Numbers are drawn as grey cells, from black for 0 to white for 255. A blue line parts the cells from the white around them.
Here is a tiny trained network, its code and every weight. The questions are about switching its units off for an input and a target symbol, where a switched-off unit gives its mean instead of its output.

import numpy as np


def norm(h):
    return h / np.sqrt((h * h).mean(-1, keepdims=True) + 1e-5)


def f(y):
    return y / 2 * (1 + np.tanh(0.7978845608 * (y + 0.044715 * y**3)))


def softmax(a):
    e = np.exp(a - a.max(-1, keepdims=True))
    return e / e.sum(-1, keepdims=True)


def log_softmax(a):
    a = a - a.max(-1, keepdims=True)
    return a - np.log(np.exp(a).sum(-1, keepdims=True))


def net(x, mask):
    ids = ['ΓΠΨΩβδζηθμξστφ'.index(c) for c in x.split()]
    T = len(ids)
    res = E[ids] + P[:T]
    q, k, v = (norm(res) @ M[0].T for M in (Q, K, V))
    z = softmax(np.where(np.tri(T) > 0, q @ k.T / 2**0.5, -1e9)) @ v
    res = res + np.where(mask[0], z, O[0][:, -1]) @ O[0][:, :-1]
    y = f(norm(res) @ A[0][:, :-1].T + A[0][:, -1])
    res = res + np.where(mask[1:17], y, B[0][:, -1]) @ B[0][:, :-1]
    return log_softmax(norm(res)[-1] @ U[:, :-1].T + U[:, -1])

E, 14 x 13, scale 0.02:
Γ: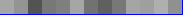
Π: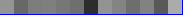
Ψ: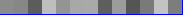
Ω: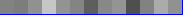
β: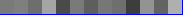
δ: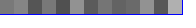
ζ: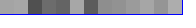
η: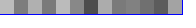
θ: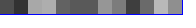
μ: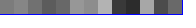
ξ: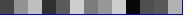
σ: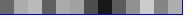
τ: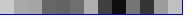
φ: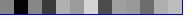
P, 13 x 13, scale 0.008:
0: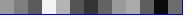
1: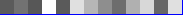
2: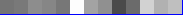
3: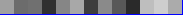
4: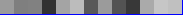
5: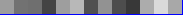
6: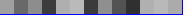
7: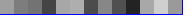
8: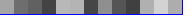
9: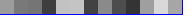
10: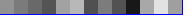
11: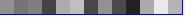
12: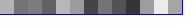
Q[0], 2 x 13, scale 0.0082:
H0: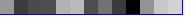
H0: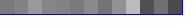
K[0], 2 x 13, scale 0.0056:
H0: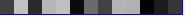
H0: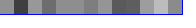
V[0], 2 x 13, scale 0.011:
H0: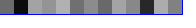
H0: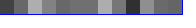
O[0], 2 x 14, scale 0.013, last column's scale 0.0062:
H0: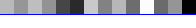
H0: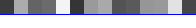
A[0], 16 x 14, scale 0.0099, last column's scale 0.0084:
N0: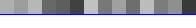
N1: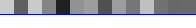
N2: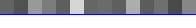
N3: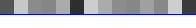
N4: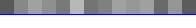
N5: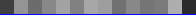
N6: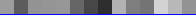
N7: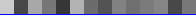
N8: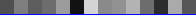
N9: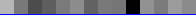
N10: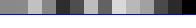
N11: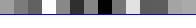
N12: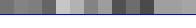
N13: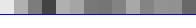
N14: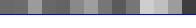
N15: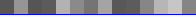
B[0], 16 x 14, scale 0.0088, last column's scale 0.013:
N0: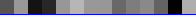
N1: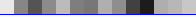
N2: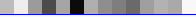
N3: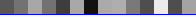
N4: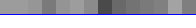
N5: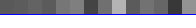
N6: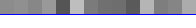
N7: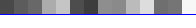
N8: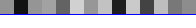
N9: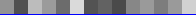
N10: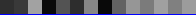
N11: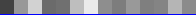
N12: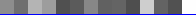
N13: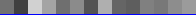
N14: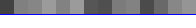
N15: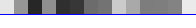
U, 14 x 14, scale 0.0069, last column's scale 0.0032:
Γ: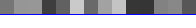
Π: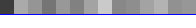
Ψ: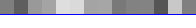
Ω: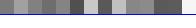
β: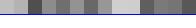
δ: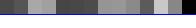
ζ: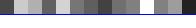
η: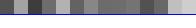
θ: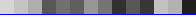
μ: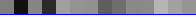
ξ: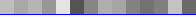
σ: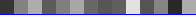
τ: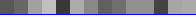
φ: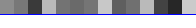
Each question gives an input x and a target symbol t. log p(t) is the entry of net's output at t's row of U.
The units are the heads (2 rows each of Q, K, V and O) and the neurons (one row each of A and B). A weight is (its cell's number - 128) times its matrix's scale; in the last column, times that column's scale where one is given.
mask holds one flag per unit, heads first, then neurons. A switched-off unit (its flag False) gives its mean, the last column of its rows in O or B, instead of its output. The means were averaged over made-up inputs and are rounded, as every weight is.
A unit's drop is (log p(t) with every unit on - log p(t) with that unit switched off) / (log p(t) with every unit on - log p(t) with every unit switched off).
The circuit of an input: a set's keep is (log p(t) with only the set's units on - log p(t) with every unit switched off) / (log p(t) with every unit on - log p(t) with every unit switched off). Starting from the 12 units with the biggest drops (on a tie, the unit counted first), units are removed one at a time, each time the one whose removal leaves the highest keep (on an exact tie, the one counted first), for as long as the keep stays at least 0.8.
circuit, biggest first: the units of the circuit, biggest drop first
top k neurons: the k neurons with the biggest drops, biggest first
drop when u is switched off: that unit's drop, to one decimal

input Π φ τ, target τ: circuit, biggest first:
(N2, H0, N1)
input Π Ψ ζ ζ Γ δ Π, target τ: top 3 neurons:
(N2, N9, N1)
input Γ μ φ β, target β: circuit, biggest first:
(H0, N12, N2)
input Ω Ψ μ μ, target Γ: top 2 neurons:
(N7, N3)
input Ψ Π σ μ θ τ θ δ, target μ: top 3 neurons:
(N10, N1, N15)
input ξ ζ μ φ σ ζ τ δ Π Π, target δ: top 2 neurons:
(N3, N2)
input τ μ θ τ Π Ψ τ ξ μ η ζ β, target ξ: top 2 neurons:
(N1, N7)
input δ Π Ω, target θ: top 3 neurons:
(N7, N2, N0)
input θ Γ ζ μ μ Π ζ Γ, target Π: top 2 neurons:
(N3, N0)
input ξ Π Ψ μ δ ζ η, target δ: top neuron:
(N3)
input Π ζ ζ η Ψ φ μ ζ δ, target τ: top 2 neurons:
(N9, N2)
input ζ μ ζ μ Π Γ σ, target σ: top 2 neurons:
(N1, N15)
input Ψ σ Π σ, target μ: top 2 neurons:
(N10, N1)
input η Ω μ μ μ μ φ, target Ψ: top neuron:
(N15)
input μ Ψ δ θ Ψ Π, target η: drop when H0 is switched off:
1.4
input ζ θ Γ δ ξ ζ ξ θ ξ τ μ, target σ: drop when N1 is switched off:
0.2
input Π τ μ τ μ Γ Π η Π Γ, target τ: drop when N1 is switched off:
0.1
